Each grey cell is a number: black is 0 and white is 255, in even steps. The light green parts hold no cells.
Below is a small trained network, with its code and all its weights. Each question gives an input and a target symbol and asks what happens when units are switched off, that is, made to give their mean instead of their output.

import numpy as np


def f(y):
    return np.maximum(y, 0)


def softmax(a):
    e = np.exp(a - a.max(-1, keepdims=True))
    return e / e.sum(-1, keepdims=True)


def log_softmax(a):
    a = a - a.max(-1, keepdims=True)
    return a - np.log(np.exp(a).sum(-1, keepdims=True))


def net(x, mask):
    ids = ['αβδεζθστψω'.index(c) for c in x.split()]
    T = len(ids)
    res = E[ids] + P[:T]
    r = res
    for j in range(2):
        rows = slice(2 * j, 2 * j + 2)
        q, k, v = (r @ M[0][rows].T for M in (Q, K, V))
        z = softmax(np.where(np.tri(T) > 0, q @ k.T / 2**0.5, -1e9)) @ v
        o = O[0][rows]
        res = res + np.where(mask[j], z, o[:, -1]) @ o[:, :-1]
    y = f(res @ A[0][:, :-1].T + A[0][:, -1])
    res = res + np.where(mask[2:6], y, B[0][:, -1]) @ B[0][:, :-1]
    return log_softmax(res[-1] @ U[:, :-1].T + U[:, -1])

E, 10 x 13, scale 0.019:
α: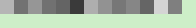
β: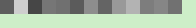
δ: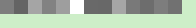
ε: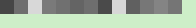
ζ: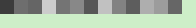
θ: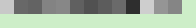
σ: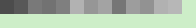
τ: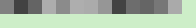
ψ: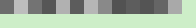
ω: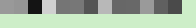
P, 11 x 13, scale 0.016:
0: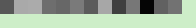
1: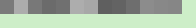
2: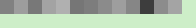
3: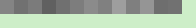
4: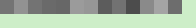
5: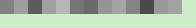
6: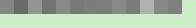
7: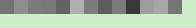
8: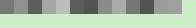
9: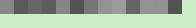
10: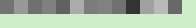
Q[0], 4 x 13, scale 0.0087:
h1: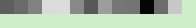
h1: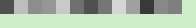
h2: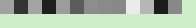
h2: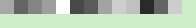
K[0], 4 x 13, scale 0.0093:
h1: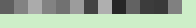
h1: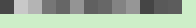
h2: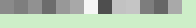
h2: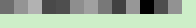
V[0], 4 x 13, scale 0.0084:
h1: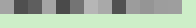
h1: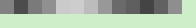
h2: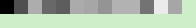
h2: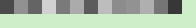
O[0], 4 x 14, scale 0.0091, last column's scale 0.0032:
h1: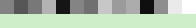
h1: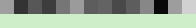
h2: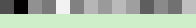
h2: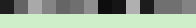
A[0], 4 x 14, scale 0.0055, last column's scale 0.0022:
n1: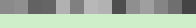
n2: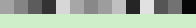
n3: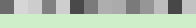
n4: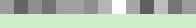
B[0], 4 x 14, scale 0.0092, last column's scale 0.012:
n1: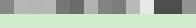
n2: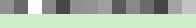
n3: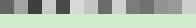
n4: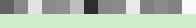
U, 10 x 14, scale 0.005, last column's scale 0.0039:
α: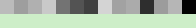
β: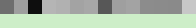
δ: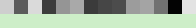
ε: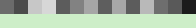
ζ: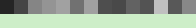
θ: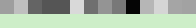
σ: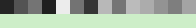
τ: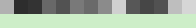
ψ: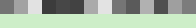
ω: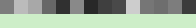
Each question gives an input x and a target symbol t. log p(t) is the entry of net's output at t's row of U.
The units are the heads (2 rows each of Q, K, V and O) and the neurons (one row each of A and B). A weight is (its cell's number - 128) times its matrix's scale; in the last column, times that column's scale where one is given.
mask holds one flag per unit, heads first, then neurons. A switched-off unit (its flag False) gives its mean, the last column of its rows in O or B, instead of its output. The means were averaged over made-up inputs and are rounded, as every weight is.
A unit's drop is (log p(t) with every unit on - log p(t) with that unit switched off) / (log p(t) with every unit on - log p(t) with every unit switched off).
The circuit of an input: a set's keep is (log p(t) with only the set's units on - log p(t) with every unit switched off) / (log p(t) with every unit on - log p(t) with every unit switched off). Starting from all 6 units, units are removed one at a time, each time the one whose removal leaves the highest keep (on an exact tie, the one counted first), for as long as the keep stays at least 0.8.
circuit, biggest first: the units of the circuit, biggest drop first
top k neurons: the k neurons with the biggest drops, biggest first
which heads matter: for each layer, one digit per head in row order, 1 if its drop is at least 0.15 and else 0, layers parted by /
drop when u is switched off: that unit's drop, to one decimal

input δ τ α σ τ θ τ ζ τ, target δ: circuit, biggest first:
(h1)
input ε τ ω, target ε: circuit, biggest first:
(h1 n2 n3 h2)
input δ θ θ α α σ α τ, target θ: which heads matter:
01
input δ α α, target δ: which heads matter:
10
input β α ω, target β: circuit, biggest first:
(h1 n3)
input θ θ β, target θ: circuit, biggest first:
(h2 n4)
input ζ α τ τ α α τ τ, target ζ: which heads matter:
01
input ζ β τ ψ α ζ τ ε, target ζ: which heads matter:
01
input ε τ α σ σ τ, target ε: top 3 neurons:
(n2 n3 n1)
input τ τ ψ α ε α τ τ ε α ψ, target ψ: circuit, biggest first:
(h2 n2 n1)
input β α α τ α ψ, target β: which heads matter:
10
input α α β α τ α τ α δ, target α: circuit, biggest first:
(h2 n4 h1)
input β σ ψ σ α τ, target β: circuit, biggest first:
(h1 n2 n3)
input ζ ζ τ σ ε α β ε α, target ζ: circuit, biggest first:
(h2)
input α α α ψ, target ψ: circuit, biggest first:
(h2 n2)
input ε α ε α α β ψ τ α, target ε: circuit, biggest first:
(h1 n3 n2 h2)
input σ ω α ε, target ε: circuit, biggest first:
(h1 n3 n2)
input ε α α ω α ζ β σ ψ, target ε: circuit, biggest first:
(h1 n2 n3 h2)
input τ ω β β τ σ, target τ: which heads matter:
10
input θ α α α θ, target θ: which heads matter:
01
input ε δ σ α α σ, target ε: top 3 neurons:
(n2 n3 n1)
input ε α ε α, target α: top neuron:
(n4)
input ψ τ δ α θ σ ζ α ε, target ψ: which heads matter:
11
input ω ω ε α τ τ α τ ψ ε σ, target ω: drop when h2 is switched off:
1.1
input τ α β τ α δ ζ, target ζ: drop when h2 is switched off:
0.8
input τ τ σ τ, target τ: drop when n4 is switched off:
0.1
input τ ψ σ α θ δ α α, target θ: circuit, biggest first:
(h2)
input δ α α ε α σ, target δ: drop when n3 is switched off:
0.1
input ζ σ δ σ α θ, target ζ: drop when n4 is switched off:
0.1
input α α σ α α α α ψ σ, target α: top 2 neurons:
(n4 n2)
